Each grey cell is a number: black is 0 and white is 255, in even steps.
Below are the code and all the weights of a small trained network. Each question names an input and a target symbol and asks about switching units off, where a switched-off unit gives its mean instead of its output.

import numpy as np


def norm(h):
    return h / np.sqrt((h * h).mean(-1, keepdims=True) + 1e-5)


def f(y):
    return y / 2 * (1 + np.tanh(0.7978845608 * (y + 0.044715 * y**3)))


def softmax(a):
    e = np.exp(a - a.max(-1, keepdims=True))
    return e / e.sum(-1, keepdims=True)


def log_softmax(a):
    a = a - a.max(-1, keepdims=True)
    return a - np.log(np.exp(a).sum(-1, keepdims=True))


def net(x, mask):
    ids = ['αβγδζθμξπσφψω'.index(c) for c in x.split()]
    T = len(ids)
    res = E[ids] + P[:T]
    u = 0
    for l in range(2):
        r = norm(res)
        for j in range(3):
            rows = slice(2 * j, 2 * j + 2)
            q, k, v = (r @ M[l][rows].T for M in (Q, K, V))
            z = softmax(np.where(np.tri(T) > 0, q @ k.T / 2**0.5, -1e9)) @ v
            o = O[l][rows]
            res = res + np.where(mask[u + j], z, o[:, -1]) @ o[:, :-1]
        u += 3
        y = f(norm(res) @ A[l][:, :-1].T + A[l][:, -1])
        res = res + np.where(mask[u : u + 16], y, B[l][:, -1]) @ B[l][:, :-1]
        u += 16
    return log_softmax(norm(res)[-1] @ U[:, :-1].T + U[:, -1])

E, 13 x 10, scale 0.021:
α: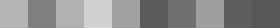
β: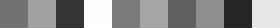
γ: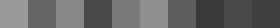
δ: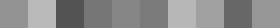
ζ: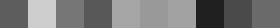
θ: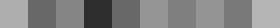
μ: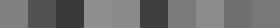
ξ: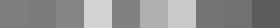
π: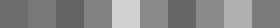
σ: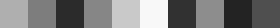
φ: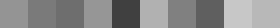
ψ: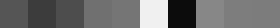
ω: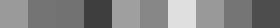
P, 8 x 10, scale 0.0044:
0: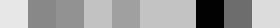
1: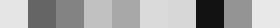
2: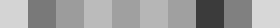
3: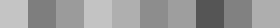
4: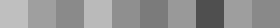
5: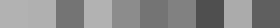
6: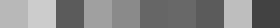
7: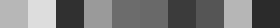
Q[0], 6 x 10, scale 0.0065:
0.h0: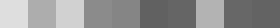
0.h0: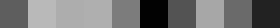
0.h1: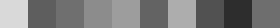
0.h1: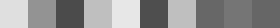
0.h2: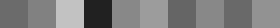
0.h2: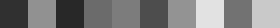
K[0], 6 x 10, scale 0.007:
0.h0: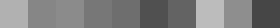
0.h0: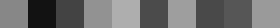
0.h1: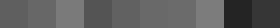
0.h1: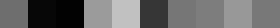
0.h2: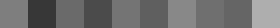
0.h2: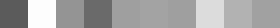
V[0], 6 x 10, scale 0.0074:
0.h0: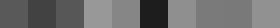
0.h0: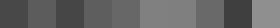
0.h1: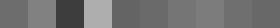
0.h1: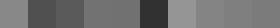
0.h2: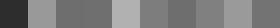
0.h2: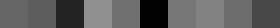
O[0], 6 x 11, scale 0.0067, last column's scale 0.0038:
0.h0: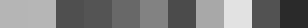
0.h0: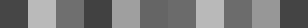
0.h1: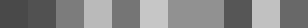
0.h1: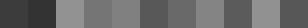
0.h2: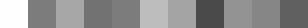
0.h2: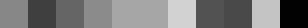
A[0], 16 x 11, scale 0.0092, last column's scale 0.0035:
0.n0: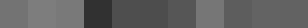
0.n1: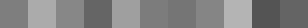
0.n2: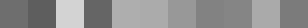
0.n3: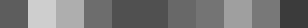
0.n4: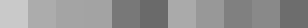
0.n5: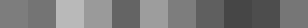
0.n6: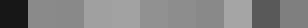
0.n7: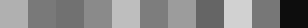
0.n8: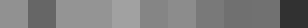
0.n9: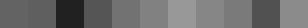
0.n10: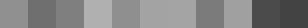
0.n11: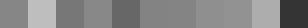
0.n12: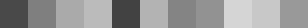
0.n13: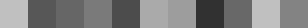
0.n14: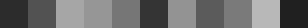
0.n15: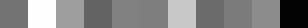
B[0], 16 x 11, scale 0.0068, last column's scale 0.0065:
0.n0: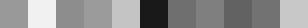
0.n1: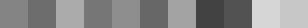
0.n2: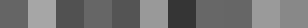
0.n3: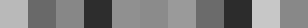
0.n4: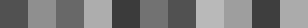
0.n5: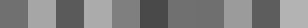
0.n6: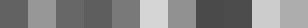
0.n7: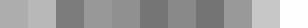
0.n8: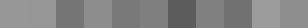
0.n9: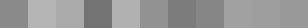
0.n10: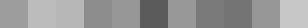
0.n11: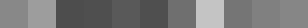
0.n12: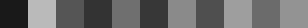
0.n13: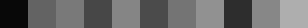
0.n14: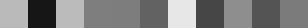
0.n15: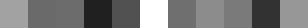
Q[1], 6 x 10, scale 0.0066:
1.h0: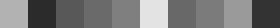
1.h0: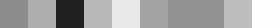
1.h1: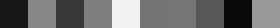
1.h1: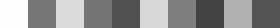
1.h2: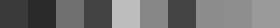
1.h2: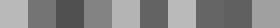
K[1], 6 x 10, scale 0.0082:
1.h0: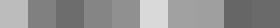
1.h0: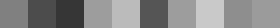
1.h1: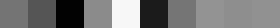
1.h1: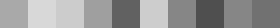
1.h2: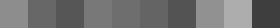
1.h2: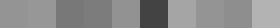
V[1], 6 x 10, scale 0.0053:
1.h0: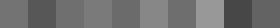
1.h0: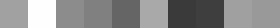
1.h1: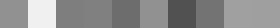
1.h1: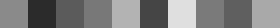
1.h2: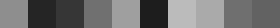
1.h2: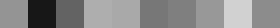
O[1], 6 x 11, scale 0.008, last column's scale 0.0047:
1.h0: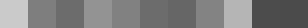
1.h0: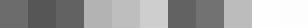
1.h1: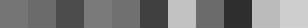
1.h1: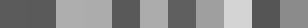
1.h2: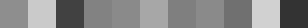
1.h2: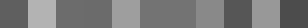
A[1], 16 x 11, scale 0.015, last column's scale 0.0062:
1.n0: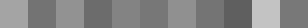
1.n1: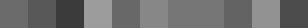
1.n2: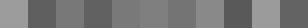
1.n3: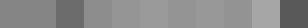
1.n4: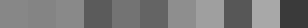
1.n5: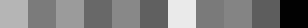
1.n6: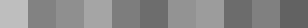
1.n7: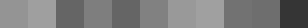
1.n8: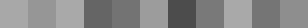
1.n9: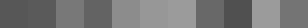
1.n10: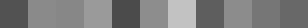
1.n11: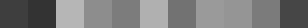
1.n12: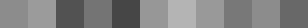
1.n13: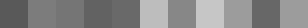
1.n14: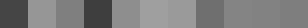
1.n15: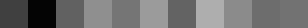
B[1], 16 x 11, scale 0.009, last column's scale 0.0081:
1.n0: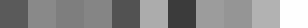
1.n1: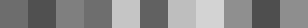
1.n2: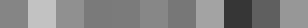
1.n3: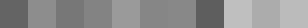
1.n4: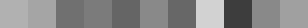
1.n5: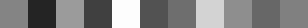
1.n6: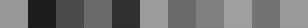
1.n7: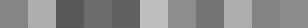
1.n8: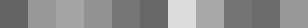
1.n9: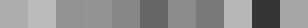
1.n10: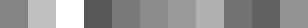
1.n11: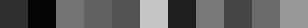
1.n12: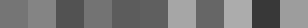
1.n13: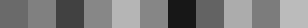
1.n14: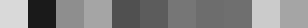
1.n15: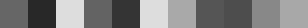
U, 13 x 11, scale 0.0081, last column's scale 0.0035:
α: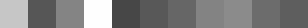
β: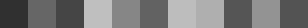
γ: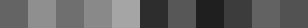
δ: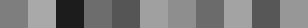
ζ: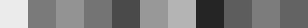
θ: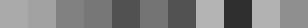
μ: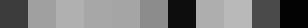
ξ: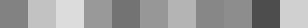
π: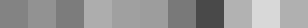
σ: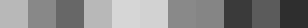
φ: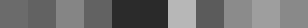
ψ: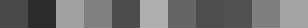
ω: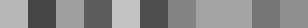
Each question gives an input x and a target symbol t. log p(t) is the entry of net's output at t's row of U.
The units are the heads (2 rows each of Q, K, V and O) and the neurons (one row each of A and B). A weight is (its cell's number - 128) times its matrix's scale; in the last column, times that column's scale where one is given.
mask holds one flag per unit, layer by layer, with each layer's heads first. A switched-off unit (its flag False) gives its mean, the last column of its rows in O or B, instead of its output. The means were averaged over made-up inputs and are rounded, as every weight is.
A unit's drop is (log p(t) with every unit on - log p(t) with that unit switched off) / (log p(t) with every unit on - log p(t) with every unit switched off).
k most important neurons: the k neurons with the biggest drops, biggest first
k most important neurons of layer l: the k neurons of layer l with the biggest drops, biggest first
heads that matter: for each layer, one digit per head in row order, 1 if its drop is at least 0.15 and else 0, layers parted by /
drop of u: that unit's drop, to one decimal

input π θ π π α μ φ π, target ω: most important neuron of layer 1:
1.n5
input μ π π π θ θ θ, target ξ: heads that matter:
111 / 010
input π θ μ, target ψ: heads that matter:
010 / 000
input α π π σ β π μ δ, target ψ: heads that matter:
011 / 010
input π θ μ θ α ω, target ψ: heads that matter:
010 / 010
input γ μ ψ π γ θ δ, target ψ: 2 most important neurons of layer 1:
1.n15, 1.n11
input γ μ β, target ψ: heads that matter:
010 / 010
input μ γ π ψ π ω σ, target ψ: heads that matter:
011 / 010
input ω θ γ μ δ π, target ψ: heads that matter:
010 / 010
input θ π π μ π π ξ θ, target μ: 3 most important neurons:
0.n13, 0.n0, 1.n13
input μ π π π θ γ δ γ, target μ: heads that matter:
111 / 111
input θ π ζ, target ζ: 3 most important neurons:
1.n14, 0.n15, 1.n9
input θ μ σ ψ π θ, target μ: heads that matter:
010 / 010
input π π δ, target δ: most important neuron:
0.n15
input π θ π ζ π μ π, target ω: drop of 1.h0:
1.3
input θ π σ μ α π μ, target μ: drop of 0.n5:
0.0
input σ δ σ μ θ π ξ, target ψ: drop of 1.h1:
1.6
